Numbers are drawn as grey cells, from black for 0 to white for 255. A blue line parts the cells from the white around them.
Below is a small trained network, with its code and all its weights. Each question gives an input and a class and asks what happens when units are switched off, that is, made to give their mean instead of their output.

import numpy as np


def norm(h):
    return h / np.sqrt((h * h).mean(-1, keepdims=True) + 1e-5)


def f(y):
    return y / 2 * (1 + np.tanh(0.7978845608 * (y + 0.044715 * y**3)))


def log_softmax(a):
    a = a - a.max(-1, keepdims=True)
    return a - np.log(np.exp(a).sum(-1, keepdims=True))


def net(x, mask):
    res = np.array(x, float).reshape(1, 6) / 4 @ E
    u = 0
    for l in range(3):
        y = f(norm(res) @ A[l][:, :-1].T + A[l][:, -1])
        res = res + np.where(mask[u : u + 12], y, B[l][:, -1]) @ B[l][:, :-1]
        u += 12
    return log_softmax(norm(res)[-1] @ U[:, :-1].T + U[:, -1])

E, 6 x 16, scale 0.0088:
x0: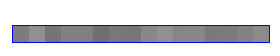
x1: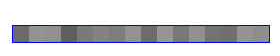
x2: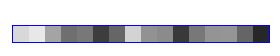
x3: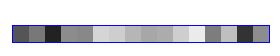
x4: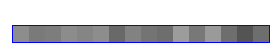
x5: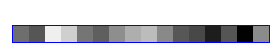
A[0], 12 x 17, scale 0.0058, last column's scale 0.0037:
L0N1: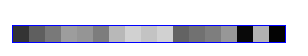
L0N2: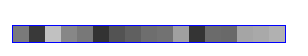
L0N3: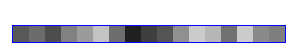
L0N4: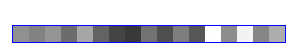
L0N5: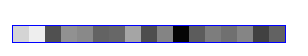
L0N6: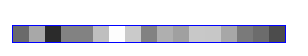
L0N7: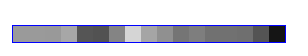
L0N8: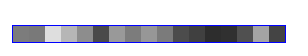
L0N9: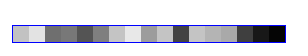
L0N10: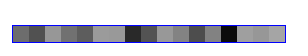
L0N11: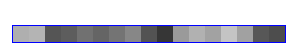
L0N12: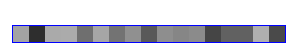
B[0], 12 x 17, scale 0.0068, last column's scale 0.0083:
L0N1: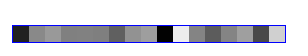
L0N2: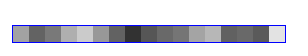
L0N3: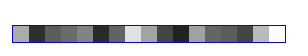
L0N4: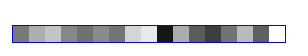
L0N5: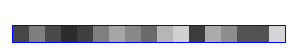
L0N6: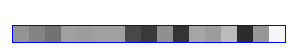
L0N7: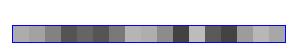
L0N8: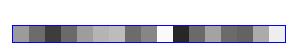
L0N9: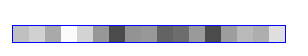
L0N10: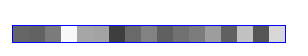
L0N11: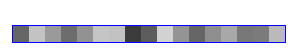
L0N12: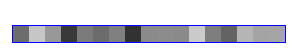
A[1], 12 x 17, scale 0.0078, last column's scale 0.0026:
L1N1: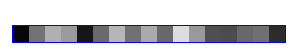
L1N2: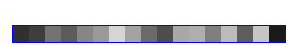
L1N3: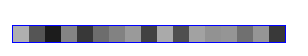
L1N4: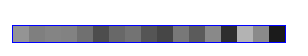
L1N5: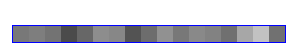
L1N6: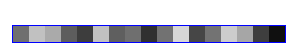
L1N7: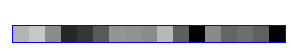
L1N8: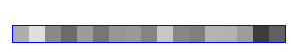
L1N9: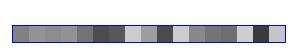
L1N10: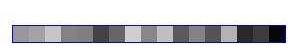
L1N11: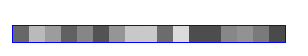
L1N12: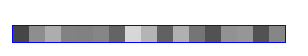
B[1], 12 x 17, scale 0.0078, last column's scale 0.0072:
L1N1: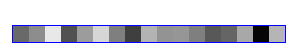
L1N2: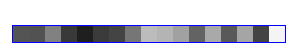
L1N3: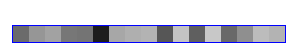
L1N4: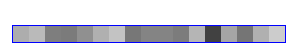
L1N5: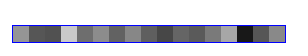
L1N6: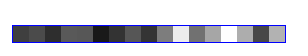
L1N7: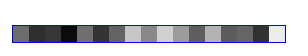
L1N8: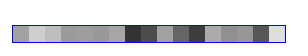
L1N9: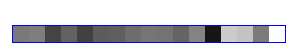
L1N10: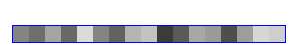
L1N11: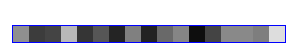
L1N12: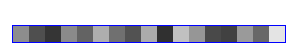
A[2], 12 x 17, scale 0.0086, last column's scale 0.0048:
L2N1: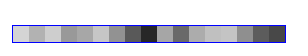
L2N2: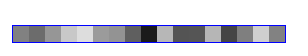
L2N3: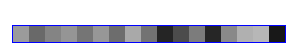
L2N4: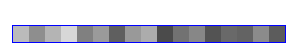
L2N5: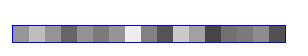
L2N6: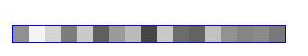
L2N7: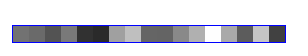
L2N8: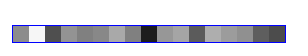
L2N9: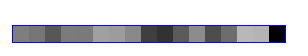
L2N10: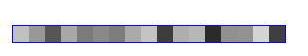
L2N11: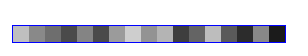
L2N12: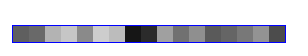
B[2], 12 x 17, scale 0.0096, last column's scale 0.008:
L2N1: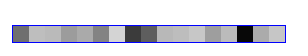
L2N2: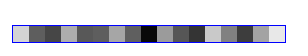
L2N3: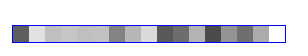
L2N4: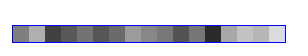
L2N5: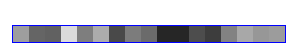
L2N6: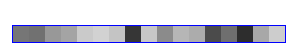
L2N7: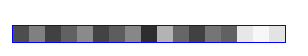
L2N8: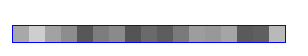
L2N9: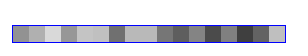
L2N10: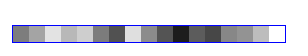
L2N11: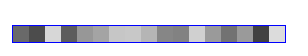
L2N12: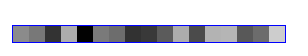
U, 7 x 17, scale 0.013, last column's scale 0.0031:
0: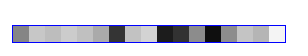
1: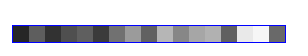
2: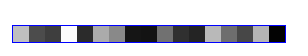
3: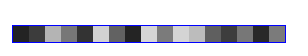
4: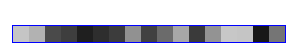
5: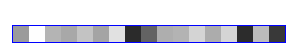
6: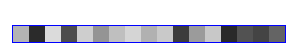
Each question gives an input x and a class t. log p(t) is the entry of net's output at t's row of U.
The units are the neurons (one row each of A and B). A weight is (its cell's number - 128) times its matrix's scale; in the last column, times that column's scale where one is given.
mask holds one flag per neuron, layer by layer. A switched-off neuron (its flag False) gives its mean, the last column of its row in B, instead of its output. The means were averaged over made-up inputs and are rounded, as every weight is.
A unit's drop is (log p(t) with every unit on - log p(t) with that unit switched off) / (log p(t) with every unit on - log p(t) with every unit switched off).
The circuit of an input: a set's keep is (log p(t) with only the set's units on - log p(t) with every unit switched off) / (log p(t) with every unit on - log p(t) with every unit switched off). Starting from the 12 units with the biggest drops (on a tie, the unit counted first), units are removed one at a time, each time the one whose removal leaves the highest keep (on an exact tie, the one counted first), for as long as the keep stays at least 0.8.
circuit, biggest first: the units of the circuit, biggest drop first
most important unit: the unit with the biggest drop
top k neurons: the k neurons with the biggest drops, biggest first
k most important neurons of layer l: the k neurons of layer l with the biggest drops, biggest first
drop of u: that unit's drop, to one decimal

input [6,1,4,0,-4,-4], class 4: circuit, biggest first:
L0N5
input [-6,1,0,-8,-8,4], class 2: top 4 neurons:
L0N2; L0N10; L2N2; L0N3
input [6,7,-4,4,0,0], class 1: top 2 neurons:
L0N4; L0N6
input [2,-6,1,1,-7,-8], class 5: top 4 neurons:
L0N11; L0N1; L0N6; L1N8
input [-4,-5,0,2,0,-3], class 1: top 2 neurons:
L0N3; L2N7
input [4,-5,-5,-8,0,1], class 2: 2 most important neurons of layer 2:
L2N2; L2N12
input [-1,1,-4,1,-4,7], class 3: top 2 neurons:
L0N1; L1N1
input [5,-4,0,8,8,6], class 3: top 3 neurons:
L0N1; L1N1; L1N2
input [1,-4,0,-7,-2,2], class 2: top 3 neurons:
L0N2; L0N8; L0N10
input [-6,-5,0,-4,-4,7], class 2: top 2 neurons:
L0N2; L2N2
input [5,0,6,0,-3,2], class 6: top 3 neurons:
L0N5; L0N4; L1N7
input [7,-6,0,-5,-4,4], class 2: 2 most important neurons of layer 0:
L0N2; L0N3
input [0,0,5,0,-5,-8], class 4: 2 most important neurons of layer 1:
L1N6; L1N11
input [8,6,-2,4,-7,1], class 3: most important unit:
L0N1
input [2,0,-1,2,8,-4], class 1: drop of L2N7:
0.2
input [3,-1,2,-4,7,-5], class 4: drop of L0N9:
0.0
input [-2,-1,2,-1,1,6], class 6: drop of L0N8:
1.3
